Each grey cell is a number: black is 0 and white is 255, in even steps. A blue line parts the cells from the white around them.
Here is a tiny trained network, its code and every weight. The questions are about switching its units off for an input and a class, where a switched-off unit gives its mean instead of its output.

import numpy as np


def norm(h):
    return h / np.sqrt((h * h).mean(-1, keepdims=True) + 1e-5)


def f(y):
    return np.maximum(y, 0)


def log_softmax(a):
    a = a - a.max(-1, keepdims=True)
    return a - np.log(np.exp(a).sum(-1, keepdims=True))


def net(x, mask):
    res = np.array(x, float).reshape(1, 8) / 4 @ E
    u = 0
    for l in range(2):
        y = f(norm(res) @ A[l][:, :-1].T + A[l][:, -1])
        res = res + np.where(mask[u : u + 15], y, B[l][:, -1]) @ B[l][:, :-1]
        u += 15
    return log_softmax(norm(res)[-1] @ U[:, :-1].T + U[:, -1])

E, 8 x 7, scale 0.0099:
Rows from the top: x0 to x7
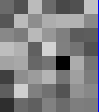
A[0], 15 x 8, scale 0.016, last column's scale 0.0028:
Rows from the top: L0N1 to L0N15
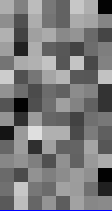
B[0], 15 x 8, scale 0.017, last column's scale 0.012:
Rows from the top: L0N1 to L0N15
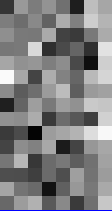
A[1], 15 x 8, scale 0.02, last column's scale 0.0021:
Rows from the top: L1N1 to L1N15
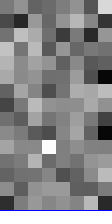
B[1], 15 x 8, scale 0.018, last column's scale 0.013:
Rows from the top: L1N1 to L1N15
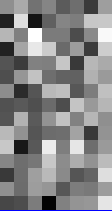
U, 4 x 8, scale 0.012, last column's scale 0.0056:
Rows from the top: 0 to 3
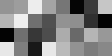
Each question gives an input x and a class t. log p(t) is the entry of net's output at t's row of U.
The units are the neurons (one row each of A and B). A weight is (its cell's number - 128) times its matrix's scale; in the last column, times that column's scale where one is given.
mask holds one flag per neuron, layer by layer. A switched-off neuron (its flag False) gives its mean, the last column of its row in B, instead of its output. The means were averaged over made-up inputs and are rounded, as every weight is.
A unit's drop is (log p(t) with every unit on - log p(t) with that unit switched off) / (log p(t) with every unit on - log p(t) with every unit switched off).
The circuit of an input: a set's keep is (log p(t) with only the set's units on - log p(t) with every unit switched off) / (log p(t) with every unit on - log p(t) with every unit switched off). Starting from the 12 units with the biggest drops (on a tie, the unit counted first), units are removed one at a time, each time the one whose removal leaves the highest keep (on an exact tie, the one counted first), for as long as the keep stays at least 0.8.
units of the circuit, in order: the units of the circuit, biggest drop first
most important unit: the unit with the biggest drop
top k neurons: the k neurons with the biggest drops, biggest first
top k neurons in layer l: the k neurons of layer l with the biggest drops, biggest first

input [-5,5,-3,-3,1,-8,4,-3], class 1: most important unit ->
L0N4
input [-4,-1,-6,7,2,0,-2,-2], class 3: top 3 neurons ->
(L0N4; L0N6; L0N9)
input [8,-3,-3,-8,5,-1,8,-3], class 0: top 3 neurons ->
(L0N10; L0N8; L0N4)
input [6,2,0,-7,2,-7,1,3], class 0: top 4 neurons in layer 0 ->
(L0N10; L0N4; L0N9; L0N12)
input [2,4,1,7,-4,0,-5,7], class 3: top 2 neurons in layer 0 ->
(L0N6; L0N4)
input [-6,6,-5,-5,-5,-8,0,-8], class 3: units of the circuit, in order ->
(L0N4; L1N15; L0N6)
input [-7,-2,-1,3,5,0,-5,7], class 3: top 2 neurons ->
(L0N4; L0N9)
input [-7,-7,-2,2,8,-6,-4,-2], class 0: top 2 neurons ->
(L0N10; L1N4)
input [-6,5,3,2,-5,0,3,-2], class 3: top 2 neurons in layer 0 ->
(L0N10; L0N4)
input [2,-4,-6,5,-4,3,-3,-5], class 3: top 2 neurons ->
(L0N6; L1N11)
